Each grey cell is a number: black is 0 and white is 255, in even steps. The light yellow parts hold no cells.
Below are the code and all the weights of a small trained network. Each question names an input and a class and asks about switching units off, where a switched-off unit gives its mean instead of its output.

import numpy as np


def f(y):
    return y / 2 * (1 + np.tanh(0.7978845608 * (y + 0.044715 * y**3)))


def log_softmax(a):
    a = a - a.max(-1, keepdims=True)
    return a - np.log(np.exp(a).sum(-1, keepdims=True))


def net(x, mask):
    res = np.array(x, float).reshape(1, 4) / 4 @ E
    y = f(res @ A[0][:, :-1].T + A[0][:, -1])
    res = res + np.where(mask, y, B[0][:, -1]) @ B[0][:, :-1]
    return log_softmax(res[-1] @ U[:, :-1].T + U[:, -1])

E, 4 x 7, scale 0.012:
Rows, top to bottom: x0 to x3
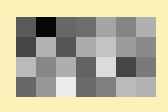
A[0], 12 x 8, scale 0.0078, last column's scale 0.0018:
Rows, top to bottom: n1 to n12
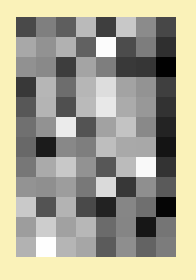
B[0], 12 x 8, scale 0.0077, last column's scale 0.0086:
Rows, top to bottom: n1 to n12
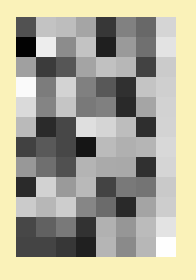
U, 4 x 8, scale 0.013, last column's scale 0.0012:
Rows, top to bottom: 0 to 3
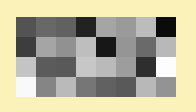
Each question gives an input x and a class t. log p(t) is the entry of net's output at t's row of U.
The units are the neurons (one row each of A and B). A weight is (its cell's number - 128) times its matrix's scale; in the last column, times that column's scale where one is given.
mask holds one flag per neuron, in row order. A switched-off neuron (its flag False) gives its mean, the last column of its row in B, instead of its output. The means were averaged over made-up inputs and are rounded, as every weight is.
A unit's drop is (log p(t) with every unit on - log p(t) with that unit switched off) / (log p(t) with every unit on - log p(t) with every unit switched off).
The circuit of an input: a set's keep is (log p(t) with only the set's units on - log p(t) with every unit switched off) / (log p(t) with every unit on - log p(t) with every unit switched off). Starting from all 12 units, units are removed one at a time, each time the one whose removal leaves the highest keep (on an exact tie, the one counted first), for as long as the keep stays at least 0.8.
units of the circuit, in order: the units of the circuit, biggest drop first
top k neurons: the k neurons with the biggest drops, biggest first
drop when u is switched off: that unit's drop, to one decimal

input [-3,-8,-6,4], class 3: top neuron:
(n10)
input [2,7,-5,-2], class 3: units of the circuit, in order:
(n4; n5)
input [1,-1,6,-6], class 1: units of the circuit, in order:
(n2; n9)
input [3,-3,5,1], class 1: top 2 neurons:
(n2; n12)
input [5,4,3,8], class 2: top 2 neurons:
(n6; n8)
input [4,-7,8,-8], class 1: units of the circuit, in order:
(n2; n9)
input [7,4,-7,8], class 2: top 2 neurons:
(n8; n6)
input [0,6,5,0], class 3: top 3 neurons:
(n4; n5; n1)
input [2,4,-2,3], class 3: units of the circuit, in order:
(n4; n2; n12)
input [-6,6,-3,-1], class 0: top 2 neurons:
(n12; n11)
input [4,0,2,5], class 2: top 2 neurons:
(n6; n12)
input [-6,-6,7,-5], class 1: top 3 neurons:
(n2; n9; n7)
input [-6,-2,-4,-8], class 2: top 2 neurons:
(n3; n7)
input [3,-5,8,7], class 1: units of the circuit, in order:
(n2)
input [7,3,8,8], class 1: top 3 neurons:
(n2; n9; n12)
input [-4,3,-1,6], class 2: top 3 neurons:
(n6; n8; n7)
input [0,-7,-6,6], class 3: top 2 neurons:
(n10; n2)
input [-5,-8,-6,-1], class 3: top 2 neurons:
(n10; n2)
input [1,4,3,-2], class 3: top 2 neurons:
(n5; n4)
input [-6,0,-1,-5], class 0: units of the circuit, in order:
(n11)
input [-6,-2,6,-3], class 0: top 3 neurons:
(n12; n11; n1)
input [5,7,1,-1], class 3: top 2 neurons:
(n4; n5)
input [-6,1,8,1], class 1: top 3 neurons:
(n2; n9; n7)
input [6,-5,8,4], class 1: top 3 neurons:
(n2; n9; n12)
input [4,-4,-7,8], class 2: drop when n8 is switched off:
0.5
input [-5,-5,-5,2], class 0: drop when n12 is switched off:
0.8
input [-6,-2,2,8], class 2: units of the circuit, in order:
(n6)
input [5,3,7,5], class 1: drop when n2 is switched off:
0.7
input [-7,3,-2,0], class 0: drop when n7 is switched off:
0.0
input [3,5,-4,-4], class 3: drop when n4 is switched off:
0.2
